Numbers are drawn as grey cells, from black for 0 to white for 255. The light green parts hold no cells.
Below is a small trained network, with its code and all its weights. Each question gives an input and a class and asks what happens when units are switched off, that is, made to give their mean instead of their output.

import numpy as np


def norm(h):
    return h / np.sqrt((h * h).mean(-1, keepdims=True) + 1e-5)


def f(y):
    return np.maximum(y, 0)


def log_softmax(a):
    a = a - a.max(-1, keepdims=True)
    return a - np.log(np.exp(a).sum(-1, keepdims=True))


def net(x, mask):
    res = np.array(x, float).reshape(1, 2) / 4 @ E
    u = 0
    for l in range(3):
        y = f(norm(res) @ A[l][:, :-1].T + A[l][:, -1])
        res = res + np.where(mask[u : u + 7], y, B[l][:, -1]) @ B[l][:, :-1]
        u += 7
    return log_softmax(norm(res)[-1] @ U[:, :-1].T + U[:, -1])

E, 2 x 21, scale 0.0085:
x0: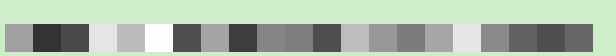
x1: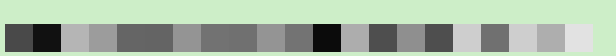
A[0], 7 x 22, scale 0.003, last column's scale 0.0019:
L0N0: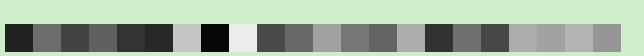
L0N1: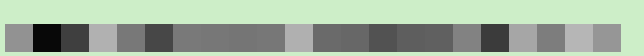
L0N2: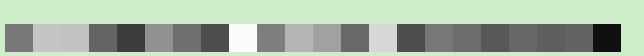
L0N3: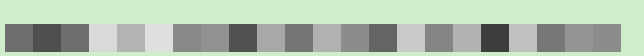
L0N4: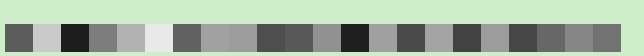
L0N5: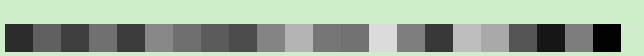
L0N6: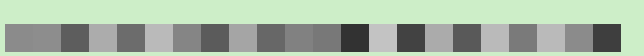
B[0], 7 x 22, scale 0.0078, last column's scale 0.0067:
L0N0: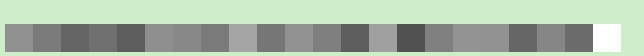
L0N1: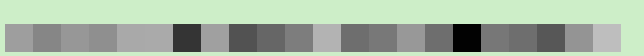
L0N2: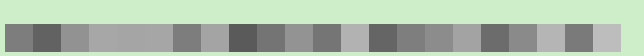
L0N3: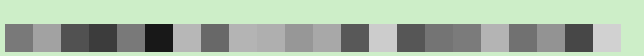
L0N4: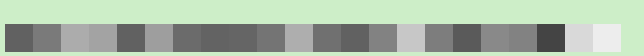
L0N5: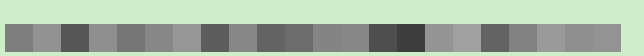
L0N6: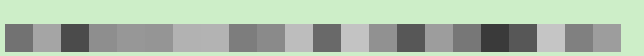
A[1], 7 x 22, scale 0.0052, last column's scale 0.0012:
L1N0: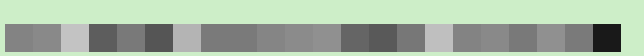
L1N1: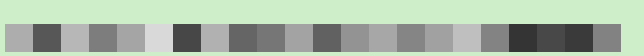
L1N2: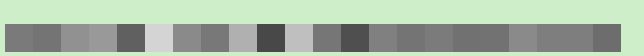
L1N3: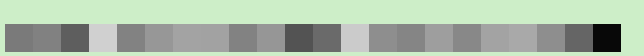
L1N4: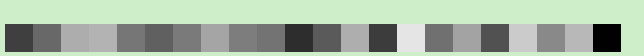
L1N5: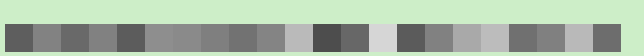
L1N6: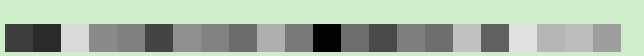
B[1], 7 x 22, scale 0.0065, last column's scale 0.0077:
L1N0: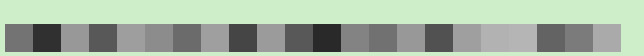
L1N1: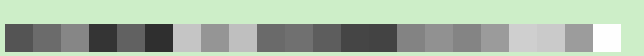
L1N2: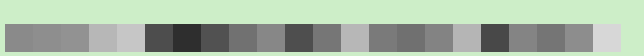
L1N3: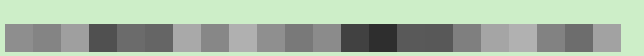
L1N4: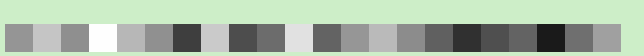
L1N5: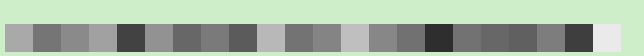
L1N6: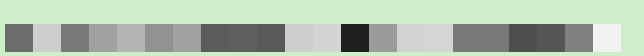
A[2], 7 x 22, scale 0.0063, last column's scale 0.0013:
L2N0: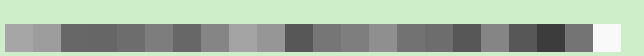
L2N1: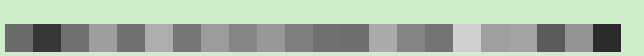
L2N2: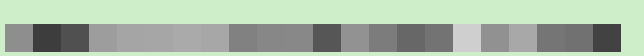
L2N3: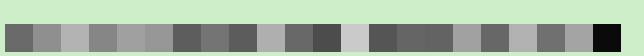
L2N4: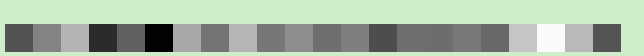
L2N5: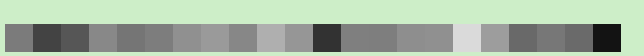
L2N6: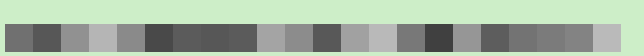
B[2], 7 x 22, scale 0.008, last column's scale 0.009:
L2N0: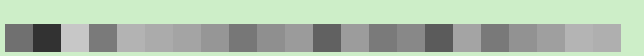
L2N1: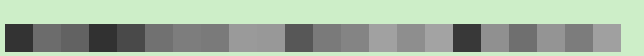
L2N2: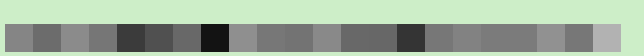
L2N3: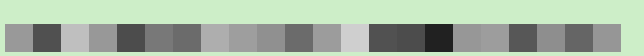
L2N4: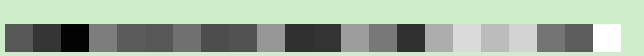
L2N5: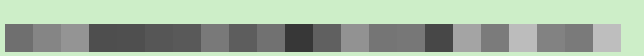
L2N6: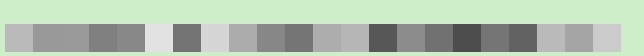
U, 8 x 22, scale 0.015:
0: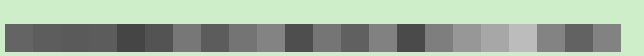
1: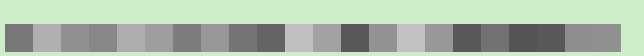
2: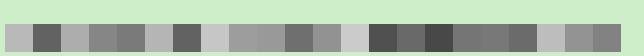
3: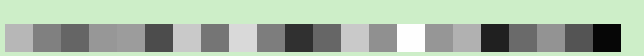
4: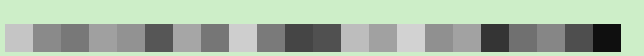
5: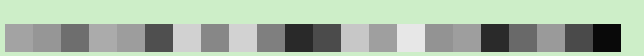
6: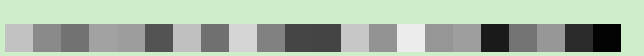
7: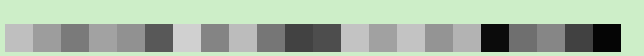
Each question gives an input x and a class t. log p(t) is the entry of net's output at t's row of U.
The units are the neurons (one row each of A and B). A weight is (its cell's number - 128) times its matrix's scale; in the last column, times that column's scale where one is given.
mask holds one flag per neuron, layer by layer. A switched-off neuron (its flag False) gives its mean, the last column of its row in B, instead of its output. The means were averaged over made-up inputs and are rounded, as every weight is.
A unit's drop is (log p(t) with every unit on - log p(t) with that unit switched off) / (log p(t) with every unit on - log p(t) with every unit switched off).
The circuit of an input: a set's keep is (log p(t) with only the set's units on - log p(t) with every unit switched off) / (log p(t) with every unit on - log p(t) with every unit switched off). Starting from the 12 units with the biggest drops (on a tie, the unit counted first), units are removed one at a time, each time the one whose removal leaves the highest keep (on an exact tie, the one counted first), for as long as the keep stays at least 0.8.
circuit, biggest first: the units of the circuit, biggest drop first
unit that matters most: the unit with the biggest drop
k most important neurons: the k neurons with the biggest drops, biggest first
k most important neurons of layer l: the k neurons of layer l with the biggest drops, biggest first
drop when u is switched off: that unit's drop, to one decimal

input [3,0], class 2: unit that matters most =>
L0N3
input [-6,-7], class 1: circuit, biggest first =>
[L1N1 L2N4]
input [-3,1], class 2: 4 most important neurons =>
[L0N0 L1N1 L0N3 L2N6]
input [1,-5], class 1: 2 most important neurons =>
[L0N4 L2N4]
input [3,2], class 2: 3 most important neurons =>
[L0N3 L0N2 L1N1]
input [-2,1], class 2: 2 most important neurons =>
[L0N0 L1N1]
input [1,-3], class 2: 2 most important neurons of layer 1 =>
[L1N6 L1N2]
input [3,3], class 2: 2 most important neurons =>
[L0N3 L0N2]
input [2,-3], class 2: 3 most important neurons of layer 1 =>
[L1N6 L1N2 L1N5]
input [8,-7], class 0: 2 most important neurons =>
[L1N1 L1N6]
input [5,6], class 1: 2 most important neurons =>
[L1N6 L0N0]
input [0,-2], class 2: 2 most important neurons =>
[L0N4 L1N6]
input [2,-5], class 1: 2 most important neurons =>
[L0N4 L2N4]
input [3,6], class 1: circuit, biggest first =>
[L1N6]
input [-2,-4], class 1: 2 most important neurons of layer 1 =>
[L1N1 L1N5]
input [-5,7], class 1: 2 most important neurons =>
[L1N6 L0N3]
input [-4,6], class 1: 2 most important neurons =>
[L1N6 L0N3]
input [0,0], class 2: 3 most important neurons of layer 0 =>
[L0N2 L0N1 L0N6]
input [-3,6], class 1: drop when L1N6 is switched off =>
0.6
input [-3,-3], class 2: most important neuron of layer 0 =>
[L0N1]
